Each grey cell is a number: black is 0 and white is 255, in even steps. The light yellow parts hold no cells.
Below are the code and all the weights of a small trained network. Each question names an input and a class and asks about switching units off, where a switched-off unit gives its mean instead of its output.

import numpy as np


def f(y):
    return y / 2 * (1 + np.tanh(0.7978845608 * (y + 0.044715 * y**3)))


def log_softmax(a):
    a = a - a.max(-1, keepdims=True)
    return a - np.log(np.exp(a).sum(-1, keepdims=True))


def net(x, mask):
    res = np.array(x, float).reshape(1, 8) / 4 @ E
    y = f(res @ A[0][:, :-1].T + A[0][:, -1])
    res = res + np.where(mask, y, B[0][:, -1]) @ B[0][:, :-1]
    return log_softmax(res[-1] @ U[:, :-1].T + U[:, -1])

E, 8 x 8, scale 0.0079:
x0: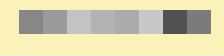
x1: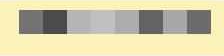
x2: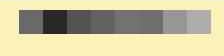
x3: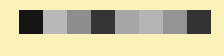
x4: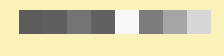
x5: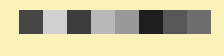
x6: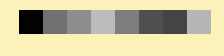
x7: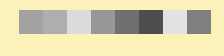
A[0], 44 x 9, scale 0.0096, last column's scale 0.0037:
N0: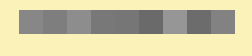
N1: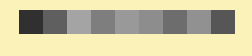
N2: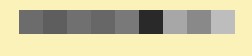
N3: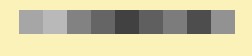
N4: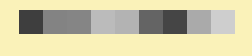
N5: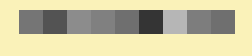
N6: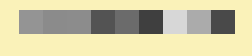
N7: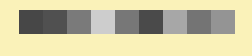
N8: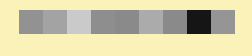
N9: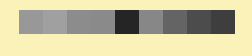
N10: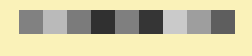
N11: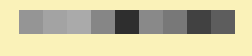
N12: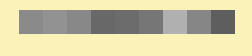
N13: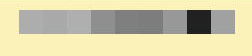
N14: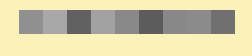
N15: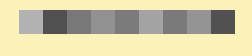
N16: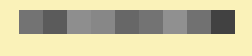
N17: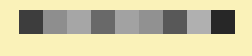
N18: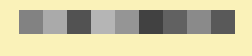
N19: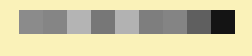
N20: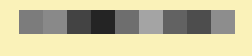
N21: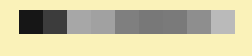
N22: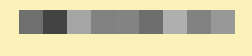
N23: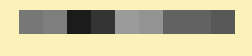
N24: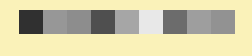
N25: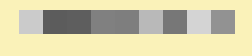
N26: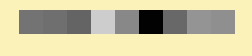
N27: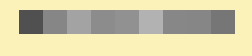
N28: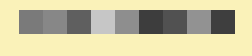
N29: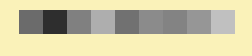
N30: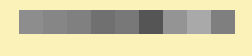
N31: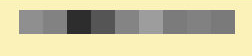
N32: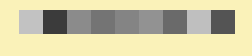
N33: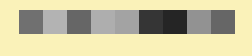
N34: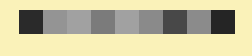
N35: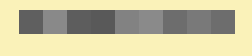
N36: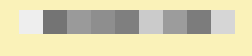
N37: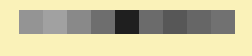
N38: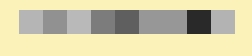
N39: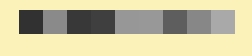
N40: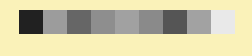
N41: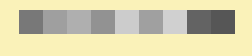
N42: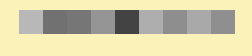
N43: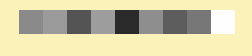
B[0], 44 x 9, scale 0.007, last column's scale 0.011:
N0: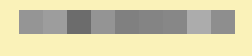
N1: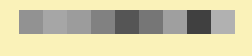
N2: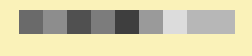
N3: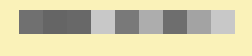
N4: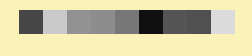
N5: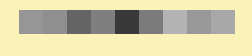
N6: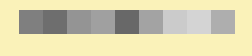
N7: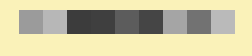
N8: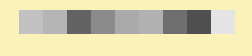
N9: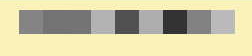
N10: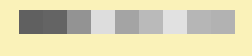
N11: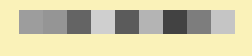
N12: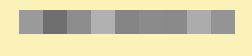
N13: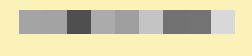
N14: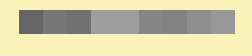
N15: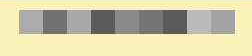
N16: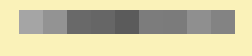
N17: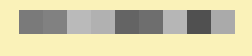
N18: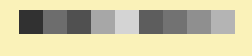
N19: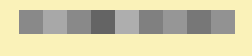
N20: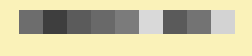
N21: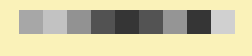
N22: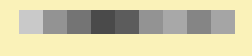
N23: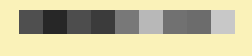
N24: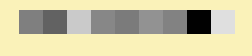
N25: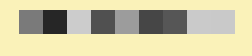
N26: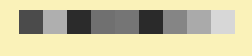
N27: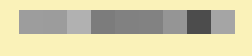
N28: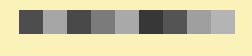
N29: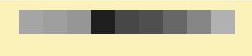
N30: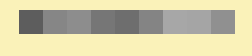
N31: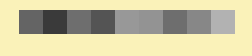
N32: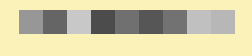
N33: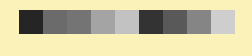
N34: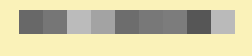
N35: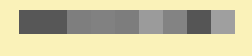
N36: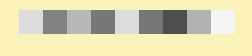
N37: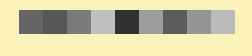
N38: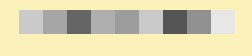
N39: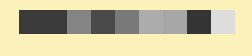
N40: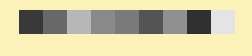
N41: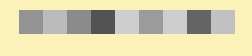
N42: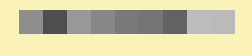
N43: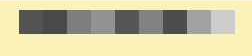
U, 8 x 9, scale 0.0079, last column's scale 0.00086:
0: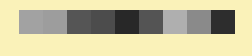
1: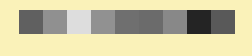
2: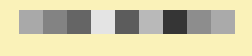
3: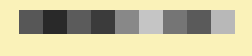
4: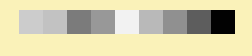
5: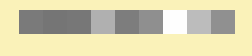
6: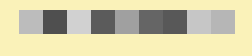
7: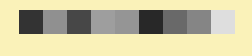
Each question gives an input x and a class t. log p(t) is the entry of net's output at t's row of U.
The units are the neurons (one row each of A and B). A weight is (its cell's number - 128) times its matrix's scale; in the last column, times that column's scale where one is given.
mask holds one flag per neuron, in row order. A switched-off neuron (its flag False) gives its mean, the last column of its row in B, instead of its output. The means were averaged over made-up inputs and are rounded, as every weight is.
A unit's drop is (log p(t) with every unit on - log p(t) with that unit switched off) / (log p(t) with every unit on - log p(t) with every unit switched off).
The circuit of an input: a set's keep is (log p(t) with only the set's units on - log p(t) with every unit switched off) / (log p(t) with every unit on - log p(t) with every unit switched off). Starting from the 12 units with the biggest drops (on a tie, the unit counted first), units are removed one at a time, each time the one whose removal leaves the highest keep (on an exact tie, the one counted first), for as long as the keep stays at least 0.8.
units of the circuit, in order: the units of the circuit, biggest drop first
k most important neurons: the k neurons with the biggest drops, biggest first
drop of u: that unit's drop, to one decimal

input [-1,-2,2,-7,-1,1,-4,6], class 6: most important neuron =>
[N36]
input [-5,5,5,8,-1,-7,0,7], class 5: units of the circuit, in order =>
[N6; N10]
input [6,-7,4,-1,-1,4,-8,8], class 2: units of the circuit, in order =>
[N3; N11]
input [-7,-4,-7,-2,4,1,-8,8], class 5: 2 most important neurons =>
[N6; N10]
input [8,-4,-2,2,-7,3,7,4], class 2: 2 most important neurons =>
[N11; N9]
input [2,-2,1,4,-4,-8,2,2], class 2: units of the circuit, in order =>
[N11; N39]
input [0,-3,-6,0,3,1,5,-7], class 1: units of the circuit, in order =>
[N24; N40]
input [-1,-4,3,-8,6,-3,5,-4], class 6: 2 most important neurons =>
[N25; N32]
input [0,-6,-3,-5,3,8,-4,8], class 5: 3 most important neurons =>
[N10; N6; N4]
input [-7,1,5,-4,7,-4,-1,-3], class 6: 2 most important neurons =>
[N25; N32]
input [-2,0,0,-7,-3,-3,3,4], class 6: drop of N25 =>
0.1
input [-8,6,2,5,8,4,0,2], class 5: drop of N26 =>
0.0
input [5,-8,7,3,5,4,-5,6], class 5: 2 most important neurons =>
[N10; N6]
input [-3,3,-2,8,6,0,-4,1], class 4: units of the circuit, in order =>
[N41]
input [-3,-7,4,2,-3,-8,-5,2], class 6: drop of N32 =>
0.1
